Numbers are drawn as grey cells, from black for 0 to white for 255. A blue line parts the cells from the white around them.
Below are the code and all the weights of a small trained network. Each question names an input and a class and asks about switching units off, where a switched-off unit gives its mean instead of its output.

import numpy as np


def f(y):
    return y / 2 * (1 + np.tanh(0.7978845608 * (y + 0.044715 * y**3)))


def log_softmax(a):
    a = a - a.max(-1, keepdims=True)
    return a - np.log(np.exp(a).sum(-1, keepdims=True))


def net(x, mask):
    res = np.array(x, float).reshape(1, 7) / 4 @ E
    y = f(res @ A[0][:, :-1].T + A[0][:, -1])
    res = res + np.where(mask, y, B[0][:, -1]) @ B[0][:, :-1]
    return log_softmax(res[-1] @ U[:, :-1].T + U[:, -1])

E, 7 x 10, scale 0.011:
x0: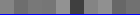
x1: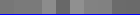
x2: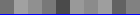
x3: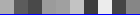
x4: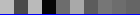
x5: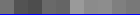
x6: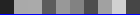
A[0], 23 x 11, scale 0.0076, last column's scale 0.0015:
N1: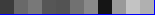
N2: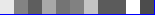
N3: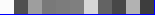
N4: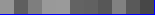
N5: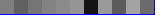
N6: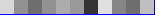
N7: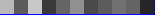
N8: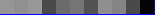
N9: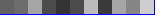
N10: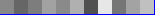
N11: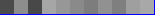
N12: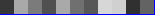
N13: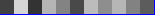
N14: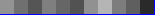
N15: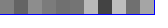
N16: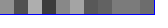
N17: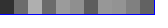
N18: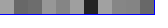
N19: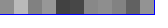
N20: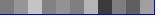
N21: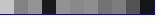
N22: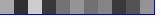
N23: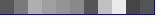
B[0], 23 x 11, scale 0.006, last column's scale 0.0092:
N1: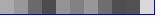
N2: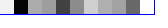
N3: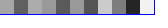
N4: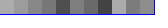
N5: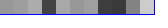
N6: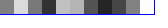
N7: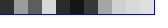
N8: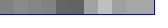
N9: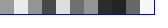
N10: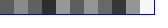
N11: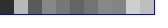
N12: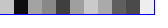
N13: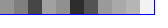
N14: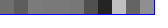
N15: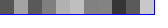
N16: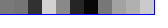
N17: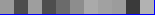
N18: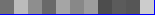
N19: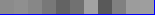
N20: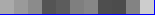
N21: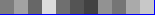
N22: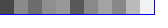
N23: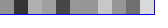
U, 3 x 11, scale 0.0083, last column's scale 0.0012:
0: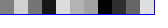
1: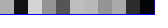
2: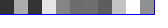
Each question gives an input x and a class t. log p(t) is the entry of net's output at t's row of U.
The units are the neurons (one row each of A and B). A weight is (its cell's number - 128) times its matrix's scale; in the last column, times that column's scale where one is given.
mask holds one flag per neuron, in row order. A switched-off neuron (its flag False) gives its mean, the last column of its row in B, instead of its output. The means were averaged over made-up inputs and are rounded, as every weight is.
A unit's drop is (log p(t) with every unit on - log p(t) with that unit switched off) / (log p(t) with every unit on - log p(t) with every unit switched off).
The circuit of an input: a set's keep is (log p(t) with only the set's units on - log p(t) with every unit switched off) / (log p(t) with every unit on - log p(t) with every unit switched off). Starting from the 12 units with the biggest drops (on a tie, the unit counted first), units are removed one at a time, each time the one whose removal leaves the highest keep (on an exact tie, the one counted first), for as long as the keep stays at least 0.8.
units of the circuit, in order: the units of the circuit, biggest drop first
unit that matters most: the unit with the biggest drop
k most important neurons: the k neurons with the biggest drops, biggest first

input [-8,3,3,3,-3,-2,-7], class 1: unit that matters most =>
N2
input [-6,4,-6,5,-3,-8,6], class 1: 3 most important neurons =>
(N23, N12, N9)
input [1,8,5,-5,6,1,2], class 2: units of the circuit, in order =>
(N7, N16)
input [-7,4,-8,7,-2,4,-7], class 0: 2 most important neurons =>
(N6, N10)
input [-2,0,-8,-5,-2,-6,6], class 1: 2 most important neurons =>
(N23, N12)
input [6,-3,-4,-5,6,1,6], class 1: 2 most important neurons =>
(N12, N17)
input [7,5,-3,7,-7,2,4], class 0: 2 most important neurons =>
(N6, N7)
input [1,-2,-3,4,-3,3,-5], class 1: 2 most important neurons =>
(N2, N9)
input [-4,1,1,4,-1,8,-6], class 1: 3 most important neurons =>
(N2, N9, N3)
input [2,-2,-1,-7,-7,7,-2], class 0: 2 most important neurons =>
(N9, N1)
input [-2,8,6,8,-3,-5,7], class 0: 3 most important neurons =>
(N6, N10, N2)
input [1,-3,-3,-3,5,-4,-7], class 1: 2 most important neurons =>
(N3, N2)
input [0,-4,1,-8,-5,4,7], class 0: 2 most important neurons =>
(N9, N2)
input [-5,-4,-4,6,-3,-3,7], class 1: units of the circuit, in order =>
(N12)
